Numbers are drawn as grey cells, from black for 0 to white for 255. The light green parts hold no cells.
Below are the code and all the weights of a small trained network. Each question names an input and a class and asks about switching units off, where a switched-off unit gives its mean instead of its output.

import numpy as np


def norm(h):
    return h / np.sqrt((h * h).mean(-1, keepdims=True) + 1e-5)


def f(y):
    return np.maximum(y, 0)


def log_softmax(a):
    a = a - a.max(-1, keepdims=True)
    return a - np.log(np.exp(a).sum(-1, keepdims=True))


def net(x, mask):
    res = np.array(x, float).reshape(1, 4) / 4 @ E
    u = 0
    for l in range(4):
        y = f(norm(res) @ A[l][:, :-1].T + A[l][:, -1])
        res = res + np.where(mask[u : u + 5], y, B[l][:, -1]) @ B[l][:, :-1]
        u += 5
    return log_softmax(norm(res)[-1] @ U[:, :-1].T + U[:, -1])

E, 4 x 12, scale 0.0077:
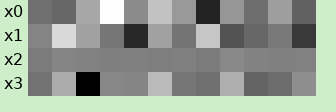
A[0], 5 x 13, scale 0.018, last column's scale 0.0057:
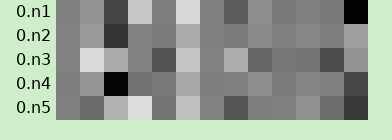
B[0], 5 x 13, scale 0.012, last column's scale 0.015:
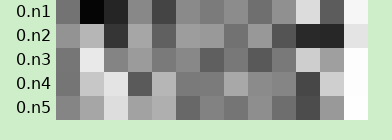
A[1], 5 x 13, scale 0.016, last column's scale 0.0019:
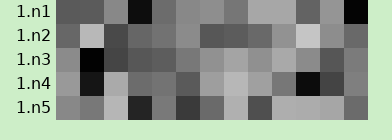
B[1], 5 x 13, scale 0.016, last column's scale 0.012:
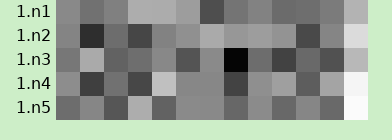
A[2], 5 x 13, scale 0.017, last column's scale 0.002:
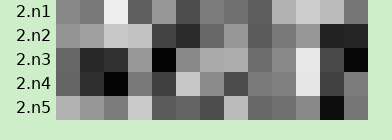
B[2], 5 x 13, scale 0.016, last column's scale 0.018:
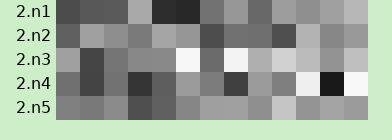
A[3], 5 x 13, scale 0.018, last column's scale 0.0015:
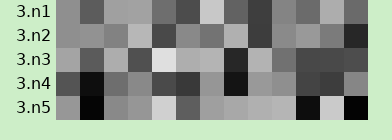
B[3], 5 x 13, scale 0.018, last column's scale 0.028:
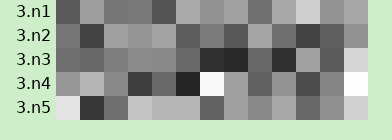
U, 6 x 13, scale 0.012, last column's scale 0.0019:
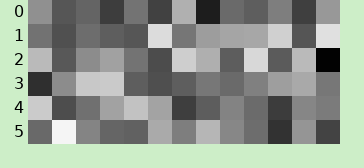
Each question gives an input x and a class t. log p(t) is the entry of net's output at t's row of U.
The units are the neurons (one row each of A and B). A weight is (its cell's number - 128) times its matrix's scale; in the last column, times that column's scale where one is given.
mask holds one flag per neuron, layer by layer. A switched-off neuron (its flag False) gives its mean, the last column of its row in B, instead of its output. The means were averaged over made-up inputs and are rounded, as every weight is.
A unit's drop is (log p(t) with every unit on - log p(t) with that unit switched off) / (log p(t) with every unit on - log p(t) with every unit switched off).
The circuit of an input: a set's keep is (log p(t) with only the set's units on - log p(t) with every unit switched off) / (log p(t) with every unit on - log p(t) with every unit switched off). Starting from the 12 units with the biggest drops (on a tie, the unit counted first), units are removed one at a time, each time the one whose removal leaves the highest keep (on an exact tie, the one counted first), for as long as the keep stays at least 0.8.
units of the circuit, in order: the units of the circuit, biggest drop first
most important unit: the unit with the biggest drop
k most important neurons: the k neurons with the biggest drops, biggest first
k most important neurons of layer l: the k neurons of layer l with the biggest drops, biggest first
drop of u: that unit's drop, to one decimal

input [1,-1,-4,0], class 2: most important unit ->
0.n5
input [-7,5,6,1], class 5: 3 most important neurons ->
[0.n1 2.n4 3.n5]
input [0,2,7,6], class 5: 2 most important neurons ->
[0.n4 0.n2]
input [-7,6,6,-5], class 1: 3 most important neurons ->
[0.n4 0.n5 2.n3]
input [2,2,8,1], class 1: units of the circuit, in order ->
[0.n1 2.n3]
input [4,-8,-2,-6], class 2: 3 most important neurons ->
[0.n3 2.n1 0.n2]
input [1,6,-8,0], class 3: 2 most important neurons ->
[0.n1 0.n3]
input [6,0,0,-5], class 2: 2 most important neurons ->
[0.n3 2.n1]
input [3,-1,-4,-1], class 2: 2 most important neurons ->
[0.n5 0.n3]
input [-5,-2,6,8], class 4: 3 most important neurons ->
[0.n3 0.n4 2.n4]
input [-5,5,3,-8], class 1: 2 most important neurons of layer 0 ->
[0.n4 0.n5]
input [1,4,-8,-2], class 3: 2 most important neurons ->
[0.n1 3.n4]
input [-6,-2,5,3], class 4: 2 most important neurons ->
[0.n3 2.n4]
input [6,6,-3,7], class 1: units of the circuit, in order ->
[0.n1]
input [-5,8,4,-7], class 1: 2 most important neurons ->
[0.n4 0.n5]
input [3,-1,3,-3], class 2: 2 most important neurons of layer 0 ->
[0.n3 0.n2]
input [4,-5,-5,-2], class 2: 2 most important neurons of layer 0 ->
[0.n3 0.n2]
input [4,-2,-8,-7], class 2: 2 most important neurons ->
[0.n3 2.n1]
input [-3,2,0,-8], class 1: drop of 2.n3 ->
0.2
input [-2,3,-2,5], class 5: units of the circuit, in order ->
[0.n4]
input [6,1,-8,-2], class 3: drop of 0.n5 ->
1.0
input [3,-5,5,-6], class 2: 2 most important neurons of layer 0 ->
[0.n3 0.n2]
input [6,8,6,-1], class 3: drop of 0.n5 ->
0.9
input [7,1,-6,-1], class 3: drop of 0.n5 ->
0.9
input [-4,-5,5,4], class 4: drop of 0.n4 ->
0.0
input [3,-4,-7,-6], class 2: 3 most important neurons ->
[0.n3 2.n1 0.n2]
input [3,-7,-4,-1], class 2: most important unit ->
0.n2
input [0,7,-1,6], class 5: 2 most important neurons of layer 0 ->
[0.n4 0.n2]
